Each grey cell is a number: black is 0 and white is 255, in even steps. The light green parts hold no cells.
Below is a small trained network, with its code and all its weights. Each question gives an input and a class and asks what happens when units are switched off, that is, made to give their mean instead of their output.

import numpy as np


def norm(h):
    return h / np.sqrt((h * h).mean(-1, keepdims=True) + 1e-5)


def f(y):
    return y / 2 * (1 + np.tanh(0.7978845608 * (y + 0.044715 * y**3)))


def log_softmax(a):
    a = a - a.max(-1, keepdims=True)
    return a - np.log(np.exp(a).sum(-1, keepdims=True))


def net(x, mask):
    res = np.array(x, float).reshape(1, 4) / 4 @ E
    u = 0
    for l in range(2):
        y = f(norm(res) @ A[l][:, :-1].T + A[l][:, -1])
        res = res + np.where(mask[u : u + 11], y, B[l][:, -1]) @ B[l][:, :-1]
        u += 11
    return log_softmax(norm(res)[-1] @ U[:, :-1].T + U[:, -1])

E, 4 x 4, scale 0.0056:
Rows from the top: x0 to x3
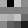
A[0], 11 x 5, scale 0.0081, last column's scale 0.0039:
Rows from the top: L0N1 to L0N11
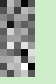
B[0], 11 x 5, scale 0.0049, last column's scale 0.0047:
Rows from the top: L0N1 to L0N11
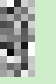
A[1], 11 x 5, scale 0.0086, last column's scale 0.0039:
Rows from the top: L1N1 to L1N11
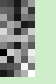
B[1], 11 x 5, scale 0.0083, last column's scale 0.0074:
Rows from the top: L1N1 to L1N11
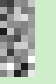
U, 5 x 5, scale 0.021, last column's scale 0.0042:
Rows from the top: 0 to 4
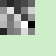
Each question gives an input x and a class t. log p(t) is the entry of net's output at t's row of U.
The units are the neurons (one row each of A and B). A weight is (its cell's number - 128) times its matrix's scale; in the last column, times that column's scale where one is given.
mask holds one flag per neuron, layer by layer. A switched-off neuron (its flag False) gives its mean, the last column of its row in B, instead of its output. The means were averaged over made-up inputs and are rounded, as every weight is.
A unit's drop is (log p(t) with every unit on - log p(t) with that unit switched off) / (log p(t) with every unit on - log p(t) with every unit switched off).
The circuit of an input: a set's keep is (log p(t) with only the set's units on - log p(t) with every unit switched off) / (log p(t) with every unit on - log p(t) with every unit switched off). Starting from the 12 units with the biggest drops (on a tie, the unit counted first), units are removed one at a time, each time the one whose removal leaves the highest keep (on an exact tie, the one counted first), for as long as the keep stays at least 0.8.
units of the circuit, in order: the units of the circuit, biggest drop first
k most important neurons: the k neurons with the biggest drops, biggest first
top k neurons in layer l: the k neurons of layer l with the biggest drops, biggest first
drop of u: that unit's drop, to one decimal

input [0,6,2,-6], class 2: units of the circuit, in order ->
L0N10
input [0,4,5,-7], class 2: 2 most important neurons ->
L0N7; L0N10
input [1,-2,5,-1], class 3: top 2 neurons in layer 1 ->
L1N6; L1N11
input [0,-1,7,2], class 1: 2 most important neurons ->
L0N7; L0N4
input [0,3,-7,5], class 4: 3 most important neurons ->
L1N3; L0N7; L1N7
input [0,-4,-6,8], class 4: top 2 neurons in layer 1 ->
L1N3; L1N7
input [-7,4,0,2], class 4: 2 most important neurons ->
L0N1; L1N11
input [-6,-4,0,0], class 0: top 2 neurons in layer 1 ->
L1N10; L1N1
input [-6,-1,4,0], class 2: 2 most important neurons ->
L0N7; L1N11
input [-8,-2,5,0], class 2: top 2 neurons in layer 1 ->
L1N11; L1N8
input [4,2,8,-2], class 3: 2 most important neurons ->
L1N6; L0N7
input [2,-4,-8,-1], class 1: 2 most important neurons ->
L1N11; L1N10
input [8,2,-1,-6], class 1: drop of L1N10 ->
0.3
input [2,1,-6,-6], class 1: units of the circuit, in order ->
L1N10
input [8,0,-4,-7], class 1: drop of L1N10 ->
0.2
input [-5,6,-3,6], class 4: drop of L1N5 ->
0.1
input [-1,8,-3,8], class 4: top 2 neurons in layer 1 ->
L1N3; L1N5
